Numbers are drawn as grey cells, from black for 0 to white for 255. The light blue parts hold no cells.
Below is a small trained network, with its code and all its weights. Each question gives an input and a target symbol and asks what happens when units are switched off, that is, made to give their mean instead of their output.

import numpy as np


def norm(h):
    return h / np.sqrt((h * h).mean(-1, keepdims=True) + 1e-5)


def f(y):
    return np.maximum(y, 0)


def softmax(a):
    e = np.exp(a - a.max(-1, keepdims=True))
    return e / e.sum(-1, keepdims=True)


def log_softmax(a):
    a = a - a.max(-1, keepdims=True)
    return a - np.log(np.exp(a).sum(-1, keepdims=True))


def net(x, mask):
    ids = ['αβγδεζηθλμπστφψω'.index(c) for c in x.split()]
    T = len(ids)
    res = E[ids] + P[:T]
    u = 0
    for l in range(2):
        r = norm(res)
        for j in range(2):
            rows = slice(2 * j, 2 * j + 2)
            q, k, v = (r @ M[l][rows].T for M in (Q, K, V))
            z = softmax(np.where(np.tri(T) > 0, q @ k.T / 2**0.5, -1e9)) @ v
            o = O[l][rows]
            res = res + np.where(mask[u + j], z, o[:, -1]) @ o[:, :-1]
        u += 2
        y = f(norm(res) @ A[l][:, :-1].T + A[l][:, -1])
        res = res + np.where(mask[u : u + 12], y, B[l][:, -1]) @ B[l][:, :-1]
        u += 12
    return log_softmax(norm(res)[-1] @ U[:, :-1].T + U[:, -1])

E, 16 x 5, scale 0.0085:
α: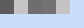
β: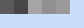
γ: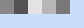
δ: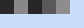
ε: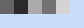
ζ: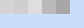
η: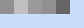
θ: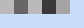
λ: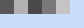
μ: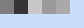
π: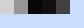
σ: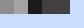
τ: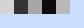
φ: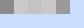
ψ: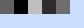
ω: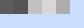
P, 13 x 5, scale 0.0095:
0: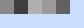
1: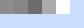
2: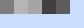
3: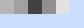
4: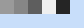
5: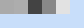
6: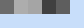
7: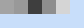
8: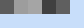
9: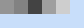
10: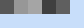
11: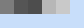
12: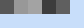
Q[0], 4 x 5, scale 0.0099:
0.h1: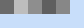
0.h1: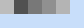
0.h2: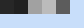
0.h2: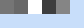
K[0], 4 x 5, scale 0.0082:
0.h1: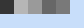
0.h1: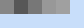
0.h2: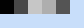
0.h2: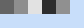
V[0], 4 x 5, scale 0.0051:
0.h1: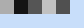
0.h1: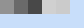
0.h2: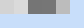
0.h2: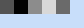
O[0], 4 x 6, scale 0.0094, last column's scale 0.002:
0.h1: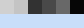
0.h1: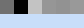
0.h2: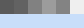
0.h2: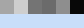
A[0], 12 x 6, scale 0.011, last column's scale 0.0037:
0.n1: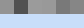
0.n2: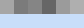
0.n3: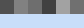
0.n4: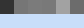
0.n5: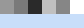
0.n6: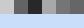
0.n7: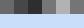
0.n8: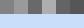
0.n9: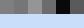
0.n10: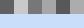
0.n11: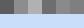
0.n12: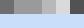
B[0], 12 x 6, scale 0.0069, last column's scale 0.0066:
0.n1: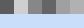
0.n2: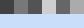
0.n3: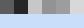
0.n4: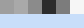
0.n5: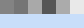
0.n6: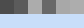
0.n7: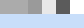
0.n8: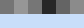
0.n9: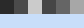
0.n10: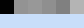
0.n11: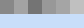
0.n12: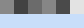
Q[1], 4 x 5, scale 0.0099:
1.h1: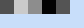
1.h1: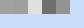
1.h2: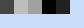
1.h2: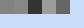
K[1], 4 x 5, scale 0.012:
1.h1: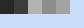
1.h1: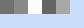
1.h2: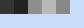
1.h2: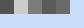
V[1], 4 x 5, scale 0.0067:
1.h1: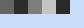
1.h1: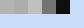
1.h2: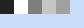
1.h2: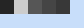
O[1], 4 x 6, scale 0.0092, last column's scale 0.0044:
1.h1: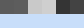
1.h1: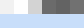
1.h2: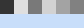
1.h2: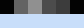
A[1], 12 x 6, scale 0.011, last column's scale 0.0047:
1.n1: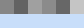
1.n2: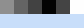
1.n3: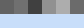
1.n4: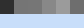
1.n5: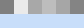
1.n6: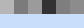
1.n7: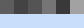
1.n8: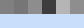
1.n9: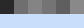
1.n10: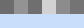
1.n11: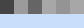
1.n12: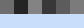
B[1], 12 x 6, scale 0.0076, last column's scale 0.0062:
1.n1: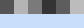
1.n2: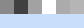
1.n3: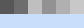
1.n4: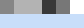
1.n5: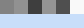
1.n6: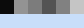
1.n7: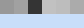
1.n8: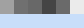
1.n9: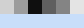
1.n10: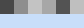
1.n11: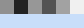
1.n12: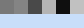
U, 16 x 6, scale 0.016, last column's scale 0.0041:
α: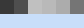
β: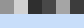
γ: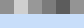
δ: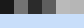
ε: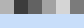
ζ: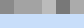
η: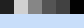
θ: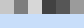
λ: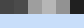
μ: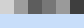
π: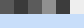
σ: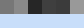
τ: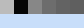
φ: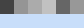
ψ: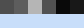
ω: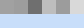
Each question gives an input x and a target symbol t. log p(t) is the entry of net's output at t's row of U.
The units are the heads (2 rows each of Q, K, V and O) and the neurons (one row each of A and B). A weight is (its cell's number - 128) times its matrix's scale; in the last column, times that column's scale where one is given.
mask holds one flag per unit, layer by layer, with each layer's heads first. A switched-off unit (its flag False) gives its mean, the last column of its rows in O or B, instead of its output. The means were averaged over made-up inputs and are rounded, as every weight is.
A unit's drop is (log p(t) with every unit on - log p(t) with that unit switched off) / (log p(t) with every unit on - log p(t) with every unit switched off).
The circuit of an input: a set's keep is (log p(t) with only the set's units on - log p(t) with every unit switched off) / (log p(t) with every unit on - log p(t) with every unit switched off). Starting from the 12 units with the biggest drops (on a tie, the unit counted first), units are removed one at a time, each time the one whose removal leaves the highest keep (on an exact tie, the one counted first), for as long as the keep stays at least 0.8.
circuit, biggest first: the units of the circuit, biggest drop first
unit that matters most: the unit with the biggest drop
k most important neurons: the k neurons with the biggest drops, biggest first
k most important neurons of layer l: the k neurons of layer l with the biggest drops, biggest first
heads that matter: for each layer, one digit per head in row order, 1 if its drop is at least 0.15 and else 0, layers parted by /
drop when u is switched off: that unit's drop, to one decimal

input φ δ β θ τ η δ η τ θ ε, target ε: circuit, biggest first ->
1.h2, 0.h2, 1.n4
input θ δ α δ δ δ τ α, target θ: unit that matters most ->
0.h2
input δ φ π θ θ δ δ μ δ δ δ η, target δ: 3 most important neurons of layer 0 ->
0.n12, 0.n9, 0.n4
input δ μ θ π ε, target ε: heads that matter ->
00 / 11
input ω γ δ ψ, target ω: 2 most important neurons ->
0.n3, 0.n4
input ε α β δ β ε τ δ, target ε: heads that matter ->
11 / 01
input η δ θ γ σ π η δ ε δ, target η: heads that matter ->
11 / 11
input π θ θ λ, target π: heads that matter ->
10 / 01
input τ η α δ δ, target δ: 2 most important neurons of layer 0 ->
0.n8, 0.n10
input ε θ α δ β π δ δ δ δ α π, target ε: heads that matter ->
11 / 01
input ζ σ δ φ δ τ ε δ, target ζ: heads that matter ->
00 / 10
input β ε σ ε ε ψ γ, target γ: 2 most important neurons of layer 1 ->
1.n9, 1.n11
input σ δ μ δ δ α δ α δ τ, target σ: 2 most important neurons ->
1.n9, 1.n12
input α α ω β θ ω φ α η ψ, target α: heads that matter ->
10 / 00
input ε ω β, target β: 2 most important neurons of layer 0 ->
0.n7, 0.n12
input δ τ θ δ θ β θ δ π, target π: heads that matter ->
00 / 00
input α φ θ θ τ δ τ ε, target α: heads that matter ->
00 / 10
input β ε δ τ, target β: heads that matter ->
11 / 11
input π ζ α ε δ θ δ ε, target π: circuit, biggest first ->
1.h2, 0.h1, 1.n12
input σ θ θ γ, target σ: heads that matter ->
10 / 01
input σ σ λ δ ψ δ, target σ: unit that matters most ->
0.h1
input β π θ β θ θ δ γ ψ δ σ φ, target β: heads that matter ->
11 / 10
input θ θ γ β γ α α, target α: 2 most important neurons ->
1.n9, 0.n3
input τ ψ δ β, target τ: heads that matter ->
11 / 01
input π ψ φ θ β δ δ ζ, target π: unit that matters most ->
1.h2
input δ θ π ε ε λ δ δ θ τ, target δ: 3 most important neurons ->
0.n6, 0.n2, 0.n4
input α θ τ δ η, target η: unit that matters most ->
0.n8
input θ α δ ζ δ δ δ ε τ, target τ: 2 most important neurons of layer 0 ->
0.n10, 0.n5
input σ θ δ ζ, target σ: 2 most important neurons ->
0.n7, 1.n9
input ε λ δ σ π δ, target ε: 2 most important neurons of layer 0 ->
0.n3, 0.n10
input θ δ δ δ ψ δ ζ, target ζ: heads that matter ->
00 / 01
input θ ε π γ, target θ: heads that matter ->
11 / 11
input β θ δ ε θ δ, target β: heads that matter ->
11 / 10
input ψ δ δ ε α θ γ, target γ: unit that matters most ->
1.h2
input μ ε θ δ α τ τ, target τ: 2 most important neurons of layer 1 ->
1.n4, 1.n12
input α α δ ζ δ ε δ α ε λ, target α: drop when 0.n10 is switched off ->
0.1
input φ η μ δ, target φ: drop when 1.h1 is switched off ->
0.2
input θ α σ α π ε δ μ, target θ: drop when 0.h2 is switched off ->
1.4
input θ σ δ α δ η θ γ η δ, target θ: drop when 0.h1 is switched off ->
0.6
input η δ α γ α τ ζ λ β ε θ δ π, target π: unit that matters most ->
1.n12
